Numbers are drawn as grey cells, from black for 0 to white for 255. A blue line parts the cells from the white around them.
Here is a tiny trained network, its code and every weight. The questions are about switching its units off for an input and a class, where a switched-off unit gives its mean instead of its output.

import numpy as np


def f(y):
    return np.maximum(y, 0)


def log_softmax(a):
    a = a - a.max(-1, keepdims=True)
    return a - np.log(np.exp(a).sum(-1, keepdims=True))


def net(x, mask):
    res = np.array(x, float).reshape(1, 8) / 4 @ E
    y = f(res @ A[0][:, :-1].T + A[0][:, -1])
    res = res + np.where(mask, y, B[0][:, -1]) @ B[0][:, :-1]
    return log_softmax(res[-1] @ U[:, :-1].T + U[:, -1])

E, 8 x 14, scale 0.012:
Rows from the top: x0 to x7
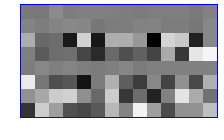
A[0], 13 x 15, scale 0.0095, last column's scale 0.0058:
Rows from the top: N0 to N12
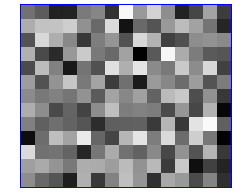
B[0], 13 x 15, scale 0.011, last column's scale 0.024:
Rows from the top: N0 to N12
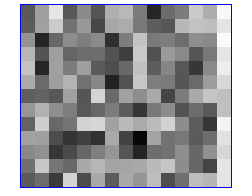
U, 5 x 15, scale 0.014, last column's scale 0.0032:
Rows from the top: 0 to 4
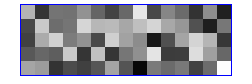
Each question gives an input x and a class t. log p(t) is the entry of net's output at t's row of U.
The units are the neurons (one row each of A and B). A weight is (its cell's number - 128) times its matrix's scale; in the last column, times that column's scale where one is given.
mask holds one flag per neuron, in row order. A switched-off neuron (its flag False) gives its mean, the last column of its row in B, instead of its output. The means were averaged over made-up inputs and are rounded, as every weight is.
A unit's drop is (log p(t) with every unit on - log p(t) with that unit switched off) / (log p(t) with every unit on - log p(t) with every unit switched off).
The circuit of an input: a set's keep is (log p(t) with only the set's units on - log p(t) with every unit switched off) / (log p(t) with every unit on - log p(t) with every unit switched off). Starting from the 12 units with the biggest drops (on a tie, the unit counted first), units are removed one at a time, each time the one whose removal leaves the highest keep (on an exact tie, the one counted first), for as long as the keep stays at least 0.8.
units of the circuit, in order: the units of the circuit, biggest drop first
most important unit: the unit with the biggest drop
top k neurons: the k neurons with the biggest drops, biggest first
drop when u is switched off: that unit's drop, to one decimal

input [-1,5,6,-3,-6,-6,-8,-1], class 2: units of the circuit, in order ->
[N0]
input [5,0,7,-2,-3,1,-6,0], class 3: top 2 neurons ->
[N12 N1]
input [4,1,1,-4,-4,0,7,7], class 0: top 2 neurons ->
[N4 N0]
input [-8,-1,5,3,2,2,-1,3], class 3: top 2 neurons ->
[N12 N3]
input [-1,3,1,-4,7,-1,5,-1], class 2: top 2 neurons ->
[N8 N1]
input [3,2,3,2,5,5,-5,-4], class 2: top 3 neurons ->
[N0 N9 N4]
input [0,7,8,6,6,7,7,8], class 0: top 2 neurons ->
[N4 N0]
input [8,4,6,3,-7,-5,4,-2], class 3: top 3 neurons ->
[N12 N6 N0]
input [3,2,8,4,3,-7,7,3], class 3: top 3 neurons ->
[N12 N6 N0]
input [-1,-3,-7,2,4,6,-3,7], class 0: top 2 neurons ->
[N2 N12]
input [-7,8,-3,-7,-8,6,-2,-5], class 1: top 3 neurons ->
[N11 N9 N4]
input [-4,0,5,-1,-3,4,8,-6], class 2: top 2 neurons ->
[N1 N4]
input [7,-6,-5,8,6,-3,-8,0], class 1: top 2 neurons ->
[N8 N1]
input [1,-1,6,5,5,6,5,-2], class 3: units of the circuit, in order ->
[N12]
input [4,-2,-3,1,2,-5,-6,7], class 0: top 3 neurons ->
[N2 N4 N1]
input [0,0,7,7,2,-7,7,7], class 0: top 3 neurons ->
[N4 N0 N11]
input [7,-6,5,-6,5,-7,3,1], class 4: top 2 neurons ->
[N9 N8]
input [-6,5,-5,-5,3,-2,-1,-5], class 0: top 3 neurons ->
[N5 N8 N12]
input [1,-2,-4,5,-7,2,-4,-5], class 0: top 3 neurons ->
[N5 N11 N12]
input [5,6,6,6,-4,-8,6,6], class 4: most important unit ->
N9
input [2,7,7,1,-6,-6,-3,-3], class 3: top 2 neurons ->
[N12 N6]
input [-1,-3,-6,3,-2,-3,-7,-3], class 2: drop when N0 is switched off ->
1.1
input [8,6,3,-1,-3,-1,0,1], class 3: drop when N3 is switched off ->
0.1
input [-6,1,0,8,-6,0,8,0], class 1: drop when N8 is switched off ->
2.3
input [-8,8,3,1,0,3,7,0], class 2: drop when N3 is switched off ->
0.0
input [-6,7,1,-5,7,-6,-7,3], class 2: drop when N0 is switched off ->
1.8
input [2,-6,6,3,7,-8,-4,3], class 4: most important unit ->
N9
